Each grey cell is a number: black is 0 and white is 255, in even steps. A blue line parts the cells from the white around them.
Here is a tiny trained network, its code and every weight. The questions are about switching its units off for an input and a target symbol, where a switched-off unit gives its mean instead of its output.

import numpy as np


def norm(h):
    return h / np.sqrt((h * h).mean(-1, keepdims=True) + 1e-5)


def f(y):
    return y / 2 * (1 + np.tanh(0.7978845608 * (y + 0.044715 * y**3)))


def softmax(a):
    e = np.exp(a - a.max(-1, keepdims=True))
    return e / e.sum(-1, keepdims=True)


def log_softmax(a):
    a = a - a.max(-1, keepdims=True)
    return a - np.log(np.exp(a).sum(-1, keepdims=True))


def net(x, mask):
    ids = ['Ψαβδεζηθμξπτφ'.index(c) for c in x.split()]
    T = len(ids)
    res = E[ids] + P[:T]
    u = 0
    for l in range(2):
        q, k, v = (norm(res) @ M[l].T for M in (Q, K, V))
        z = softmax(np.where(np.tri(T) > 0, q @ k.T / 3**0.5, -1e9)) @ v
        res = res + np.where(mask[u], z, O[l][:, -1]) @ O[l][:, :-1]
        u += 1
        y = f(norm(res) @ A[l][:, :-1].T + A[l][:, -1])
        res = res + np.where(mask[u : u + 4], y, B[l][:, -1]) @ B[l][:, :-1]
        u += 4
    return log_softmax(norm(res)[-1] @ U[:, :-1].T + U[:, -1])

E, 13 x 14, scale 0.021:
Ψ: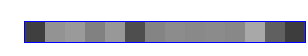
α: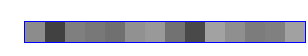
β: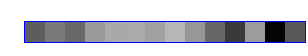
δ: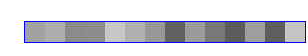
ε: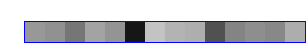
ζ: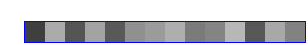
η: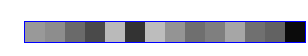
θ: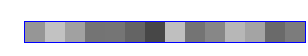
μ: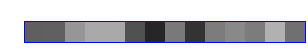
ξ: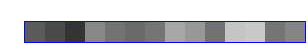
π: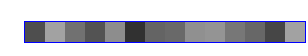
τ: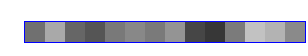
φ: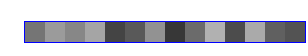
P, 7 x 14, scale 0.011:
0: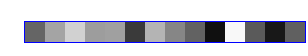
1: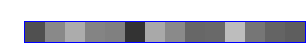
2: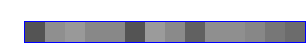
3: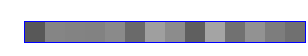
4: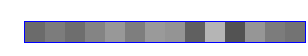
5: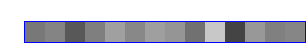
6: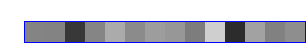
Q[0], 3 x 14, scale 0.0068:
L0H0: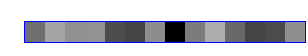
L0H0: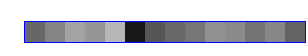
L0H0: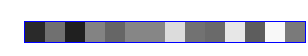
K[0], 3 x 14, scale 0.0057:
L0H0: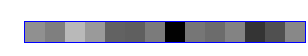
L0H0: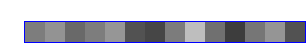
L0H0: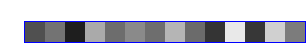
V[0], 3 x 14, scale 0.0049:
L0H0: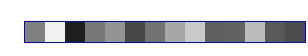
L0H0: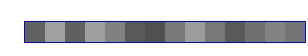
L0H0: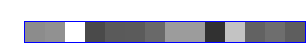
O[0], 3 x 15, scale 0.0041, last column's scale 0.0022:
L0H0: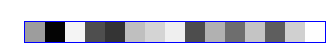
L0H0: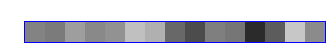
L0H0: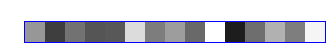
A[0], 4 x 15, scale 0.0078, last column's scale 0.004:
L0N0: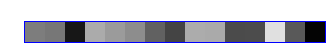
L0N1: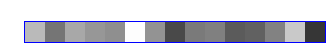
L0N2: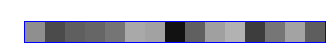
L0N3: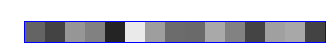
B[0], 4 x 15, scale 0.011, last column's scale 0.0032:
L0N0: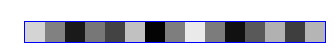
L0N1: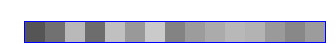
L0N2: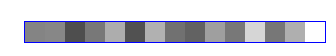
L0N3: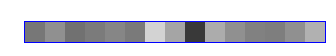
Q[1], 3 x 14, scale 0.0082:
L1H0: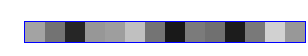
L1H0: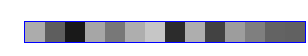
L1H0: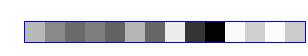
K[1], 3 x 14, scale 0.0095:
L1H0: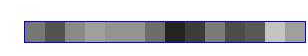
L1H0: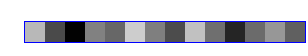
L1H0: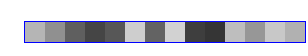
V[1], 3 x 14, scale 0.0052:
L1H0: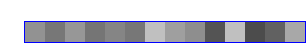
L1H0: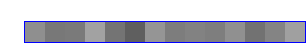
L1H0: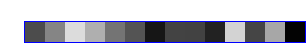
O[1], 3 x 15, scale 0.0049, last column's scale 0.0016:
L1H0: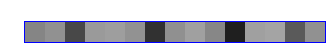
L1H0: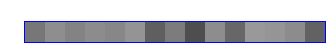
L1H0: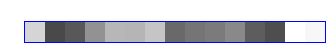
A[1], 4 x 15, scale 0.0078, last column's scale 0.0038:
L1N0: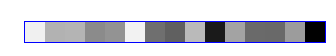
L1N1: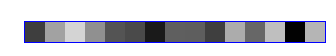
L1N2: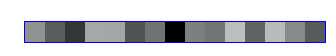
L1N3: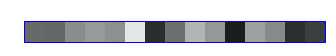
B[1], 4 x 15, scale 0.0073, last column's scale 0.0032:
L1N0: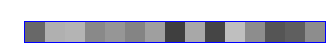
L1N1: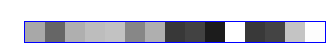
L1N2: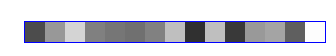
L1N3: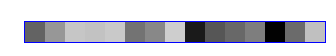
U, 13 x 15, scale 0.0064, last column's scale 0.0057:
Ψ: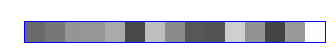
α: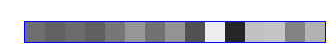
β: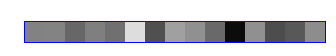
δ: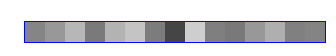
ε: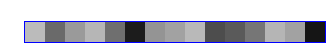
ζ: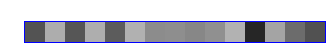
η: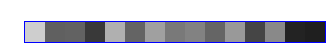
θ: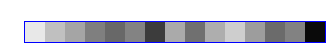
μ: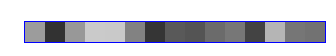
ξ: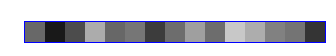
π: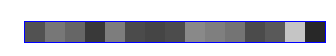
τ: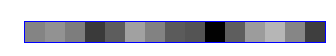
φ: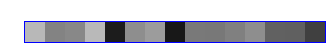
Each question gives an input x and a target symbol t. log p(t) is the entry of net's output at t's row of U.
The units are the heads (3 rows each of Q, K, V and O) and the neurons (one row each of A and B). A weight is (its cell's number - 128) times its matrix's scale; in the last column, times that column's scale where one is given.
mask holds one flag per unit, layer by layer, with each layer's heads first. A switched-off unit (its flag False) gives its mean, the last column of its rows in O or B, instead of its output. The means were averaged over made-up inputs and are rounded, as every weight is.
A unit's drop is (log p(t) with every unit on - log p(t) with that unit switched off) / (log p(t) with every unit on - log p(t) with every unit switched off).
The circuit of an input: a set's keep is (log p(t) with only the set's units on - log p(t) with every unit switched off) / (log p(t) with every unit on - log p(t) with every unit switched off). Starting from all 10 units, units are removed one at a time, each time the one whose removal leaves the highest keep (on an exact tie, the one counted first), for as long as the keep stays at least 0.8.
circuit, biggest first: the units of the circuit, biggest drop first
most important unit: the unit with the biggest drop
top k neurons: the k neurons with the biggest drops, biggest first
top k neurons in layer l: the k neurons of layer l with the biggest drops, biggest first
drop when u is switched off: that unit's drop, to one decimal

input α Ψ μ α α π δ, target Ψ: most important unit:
L0H0
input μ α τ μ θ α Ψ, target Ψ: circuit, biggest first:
[L1H0, L1N1]
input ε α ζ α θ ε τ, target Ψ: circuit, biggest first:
[L1H0, L1N1, L0N2]
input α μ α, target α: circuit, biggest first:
[L0N2, L0H0, L0N0, L1N2]
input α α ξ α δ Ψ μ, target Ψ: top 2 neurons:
[L0N2, L0N0]
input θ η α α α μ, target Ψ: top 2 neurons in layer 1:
[L1N3, L1N1]
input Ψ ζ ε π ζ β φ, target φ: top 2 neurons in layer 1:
[L1N3, L1N2]
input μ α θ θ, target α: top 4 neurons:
[L1N1, L1N3, L1N0, L0N0]
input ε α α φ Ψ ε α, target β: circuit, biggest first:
[L0H0, L0N0]
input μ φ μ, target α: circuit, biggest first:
[L1H0, L1N2, L1N1]
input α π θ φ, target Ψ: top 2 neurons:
[L0N0, L1N1]
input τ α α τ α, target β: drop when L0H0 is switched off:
1.4
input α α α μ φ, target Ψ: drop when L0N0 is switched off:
0.4
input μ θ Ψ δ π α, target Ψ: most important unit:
L0N3
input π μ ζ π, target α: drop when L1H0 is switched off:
0.5
